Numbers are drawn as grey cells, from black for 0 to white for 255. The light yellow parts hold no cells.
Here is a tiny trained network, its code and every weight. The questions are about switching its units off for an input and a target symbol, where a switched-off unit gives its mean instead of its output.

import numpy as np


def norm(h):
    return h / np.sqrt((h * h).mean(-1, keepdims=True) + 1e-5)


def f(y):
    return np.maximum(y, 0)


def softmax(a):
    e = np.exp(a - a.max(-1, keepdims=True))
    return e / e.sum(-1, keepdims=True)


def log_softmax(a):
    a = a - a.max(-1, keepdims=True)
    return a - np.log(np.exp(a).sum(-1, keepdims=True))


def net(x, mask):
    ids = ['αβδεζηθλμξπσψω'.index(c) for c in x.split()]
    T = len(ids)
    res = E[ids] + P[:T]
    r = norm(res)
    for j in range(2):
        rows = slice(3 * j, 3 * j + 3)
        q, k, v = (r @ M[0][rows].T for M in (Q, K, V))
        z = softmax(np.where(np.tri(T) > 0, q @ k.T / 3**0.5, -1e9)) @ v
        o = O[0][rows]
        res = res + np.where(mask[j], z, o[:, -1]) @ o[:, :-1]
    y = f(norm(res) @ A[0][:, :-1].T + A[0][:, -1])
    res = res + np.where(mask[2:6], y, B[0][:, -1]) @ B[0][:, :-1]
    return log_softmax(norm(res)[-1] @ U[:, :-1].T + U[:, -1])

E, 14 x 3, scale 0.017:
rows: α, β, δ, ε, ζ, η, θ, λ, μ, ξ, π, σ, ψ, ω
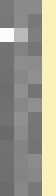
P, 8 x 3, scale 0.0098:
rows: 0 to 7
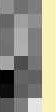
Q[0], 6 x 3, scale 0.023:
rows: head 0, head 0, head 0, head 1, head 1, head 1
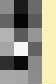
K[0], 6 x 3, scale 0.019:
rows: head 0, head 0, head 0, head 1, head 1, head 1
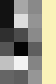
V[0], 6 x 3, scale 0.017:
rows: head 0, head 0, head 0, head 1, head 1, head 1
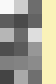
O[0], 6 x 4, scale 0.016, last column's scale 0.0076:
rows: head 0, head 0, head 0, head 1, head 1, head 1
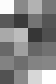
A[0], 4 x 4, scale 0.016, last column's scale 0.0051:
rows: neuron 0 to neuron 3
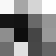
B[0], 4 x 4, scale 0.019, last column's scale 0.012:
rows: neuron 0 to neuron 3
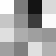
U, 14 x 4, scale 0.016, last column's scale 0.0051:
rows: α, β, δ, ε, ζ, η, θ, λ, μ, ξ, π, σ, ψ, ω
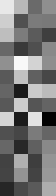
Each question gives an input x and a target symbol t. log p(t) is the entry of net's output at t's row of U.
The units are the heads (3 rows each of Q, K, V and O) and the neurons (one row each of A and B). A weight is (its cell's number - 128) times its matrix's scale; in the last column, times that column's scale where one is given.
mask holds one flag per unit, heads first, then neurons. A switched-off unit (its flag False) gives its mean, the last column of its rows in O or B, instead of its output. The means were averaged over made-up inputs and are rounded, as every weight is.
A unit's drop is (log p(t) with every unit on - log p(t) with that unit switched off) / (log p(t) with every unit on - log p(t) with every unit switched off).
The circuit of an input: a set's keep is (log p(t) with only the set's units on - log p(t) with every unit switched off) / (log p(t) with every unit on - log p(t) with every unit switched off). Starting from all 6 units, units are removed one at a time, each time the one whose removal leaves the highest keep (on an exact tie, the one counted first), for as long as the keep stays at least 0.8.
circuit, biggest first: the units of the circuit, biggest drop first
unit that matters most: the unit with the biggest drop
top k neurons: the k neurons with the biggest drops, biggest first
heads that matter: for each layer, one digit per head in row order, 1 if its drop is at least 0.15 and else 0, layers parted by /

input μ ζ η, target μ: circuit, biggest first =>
[head 0]
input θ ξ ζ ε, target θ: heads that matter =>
10
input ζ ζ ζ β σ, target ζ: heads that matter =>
11
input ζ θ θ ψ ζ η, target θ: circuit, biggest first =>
[neuron 0; head 0]
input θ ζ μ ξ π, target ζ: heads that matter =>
11
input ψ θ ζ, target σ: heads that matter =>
10
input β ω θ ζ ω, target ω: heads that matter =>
11
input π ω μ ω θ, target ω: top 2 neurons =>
[neuron 0; neuron 3]
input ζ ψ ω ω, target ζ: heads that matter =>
00
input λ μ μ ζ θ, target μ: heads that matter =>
11
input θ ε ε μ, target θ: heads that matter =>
10
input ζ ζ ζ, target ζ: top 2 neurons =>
[neuron 3; neuron 0]
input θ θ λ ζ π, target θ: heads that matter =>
11
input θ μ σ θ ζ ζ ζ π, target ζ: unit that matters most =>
neuron 0
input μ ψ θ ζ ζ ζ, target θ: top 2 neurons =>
[neuron 0; neuron 2]
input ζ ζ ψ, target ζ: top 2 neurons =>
[neuron 3; neuron 0]
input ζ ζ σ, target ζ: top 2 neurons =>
[neuron 3; neuron 0]
